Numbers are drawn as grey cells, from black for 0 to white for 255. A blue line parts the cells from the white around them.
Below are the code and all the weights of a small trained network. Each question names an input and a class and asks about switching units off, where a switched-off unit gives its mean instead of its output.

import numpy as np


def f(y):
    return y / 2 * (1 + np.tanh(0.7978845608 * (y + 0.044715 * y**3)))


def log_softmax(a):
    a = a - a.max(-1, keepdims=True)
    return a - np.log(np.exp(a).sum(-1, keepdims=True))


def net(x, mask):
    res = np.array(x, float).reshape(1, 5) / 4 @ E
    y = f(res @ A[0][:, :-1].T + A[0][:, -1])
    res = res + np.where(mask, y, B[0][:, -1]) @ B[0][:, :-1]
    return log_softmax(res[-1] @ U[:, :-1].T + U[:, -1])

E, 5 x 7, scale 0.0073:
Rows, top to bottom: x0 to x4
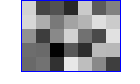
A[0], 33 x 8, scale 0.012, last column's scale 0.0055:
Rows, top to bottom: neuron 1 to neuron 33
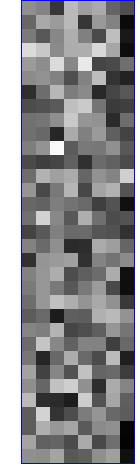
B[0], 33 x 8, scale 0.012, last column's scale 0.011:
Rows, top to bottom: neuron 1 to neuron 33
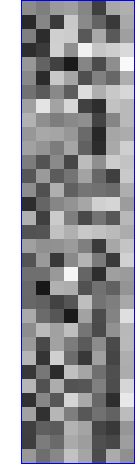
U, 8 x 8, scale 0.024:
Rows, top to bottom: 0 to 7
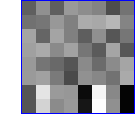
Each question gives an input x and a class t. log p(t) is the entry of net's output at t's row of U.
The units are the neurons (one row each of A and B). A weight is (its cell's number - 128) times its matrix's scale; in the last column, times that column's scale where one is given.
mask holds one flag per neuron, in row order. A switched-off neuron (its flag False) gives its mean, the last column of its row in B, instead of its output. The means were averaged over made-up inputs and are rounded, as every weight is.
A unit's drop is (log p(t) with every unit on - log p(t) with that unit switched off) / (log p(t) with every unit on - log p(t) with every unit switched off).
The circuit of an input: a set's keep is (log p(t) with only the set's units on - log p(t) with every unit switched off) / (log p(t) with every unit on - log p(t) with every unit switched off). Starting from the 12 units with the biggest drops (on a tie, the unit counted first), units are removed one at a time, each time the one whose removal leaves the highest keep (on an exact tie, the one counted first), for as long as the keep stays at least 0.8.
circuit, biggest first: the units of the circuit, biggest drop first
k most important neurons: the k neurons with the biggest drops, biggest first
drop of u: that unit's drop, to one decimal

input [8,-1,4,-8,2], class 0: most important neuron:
[neuron 29]
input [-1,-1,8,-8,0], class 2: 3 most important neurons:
[neuron 28; neuron 3; neuron 26]
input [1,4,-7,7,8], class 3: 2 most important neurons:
[neuron 10; neuron 1]
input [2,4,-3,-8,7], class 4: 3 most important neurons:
[neuron 5; neuron 11; neuron 24]
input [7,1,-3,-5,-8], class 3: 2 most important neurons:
[neuron 11; neuron 24]
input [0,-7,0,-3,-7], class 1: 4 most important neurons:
[neuron 7; neuron 17; neuron 15; neuron 8]
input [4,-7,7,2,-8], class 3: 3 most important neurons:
[neuron 24; neuron 4; neuron 18]
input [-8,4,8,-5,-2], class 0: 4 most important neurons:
[neuron 2; neuron 13; neuron 22; neuron 31]
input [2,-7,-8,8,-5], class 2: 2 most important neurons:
[neuron 30; neuron 6]
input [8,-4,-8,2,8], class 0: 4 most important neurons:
[neuron 29; neuron 27; neuron 32; neuron 28]
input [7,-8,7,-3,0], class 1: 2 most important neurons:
[neuron 7; neuron 15]
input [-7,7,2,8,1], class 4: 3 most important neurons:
[neuron 23; neuron 29; neuron 14]
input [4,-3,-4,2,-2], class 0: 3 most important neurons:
[neuron 29; neuron 28; neuron 26]
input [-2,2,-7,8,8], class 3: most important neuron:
[neuron 10]
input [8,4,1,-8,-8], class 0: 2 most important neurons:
[neuron 29; neuron 27]
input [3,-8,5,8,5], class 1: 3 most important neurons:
[neuron 17; neuron 12; neuron 15]
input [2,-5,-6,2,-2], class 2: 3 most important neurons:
[neuron 4; neuron 30; neuron 25]
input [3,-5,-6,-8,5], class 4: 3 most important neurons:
[neuron 5; neuron 7; neuron 4]
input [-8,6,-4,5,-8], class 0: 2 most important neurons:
[neuron 2; neuron 19]
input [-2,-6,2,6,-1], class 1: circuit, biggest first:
[neuron 17]
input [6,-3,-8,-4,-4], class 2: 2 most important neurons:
[neuron 16; neuron 6]
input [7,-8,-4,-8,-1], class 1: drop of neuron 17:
0.9
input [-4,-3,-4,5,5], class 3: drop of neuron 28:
0.2
